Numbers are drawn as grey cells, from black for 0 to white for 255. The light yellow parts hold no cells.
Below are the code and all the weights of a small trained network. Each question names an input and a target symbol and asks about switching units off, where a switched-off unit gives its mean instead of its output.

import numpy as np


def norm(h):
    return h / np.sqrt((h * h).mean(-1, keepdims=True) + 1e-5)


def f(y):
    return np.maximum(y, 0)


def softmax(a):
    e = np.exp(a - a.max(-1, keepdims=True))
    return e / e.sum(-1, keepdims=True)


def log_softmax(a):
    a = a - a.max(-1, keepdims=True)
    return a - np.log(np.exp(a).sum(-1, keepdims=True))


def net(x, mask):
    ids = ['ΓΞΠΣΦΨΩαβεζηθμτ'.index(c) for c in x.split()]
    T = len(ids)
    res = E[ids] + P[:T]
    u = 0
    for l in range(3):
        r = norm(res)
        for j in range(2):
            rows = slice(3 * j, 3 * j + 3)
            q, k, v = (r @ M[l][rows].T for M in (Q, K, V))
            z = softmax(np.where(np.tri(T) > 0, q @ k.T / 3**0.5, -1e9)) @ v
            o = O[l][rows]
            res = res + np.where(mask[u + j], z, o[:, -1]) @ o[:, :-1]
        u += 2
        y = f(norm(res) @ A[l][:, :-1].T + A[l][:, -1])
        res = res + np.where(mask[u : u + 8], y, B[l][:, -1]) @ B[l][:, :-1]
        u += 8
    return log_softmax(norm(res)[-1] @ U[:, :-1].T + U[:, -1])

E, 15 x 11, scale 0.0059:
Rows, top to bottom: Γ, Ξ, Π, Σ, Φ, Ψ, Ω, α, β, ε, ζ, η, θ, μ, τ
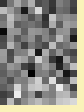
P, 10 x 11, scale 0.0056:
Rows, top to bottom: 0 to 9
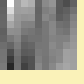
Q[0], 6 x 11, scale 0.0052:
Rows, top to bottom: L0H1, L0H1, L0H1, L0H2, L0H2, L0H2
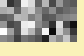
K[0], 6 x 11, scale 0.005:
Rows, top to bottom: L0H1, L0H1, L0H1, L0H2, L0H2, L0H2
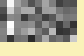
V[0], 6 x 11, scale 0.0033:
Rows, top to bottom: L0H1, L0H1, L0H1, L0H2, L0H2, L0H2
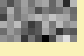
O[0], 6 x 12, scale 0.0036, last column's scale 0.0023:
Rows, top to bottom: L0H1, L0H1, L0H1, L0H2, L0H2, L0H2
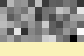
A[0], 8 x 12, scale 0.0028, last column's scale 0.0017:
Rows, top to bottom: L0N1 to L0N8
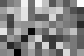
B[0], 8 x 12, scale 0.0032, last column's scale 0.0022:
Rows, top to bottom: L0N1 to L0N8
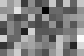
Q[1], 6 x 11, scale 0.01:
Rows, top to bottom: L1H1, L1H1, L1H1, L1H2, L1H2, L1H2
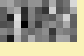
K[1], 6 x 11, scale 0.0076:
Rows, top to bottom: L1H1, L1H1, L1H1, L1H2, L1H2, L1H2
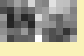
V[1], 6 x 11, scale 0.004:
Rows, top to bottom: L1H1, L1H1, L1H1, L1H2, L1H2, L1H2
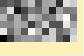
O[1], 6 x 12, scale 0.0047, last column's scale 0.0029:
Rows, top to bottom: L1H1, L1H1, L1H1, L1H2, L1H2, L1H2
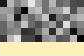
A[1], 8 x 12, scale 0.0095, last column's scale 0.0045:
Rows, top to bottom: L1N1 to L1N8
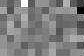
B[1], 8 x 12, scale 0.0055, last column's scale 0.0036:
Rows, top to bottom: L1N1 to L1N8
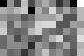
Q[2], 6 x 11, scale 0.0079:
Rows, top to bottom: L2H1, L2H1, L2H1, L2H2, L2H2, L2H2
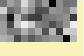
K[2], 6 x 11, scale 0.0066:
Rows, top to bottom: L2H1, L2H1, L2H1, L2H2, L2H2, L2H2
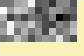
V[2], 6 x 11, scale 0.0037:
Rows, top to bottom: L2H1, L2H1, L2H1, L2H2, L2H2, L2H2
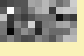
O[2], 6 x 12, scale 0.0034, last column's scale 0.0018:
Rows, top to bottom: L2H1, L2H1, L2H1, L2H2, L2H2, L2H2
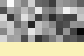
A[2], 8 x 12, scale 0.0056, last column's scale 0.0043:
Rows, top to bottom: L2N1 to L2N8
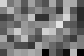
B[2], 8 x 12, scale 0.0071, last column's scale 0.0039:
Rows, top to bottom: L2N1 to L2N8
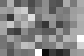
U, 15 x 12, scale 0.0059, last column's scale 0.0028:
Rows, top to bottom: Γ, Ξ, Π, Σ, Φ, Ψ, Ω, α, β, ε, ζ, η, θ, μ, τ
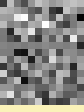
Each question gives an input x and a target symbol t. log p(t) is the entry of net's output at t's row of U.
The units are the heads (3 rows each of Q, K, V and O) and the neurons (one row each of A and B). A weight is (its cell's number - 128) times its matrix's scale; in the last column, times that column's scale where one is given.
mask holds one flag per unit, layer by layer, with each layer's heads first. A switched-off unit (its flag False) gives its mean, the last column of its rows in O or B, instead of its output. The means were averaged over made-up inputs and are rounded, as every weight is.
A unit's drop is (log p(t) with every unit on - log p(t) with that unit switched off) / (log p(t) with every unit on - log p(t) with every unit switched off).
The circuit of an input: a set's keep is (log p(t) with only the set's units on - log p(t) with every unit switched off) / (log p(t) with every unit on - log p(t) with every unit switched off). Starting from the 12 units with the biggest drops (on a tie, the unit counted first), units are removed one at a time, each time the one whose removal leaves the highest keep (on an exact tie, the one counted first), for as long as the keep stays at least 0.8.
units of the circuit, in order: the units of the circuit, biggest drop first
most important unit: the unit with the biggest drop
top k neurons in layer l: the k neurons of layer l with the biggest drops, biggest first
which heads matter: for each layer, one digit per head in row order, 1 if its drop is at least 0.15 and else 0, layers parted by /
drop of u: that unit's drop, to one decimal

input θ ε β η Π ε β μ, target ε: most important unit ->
L1N1
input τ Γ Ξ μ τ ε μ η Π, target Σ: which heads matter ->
11 / 10 / 00
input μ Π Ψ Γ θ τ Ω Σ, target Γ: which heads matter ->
00 / 10 / 10
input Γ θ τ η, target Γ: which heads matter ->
00 / 10 / 10
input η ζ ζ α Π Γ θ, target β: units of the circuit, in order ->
(L1H1 L1N2)
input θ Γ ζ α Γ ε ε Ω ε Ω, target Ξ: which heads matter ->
00 / 00 / 00
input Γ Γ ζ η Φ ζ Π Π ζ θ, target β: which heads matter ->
00 / 00 / 00
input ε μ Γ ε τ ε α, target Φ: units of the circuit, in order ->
(L2N3 L1H1)
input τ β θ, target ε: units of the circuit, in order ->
(L1H2 L1N1)
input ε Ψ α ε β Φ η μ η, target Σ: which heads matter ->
01 / 11 / 00
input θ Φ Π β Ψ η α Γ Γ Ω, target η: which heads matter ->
00 / 01 / 00
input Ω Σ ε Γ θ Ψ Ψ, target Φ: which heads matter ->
00 / 00 / 00
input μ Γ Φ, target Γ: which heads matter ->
00 / 01 / 11
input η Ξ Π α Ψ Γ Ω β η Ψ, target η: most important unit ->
L1H2
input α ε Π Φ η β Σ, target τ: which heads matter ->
00 / 10 / 00
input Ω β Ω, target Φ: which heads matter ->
01 / 00 / 00
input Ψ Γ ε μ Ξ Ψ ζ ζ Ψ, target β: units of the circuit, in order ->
(L1H1 L1H2 L1N2)
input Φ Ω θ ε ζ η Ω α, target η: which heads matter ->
00 / 01 / 00
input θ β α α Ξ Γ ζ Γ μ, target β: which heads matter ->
00 / 10 / 00
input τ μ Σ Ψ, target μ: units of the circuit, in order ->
(L2N4)
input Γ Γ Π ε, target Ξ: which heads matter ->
00 / 01 / 00
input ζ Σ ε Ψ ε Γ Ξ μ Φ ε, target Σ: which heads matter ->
11 / 11 / 00
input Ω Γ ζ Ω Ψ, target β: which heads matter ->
00 / 10 / 00
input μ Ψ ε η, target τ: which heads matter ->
01 / 10 / 00
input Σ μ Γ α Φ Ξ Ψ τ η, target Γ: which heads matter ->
01 / 10 / 10
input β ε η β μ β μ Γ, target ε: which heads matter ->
00 / 00 / 00
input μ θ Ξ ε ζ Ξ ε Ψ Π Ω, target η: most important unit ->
L0H2
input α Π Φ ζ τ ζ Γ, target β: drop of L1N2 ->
0.2
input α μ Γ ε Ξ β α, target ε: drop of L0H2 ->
0.0
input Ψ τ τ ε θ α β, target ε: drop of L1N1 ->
0.2
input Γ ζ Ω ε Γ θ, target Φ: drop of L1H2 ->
0.1
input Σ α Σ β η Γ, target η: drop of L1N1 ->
0.1
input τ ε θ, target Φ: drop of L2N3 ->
0.2
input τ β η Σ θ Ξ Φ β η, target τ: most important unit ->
L1H1
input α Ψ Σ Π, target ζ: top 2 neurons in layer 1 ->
(L1N6 L1N1)
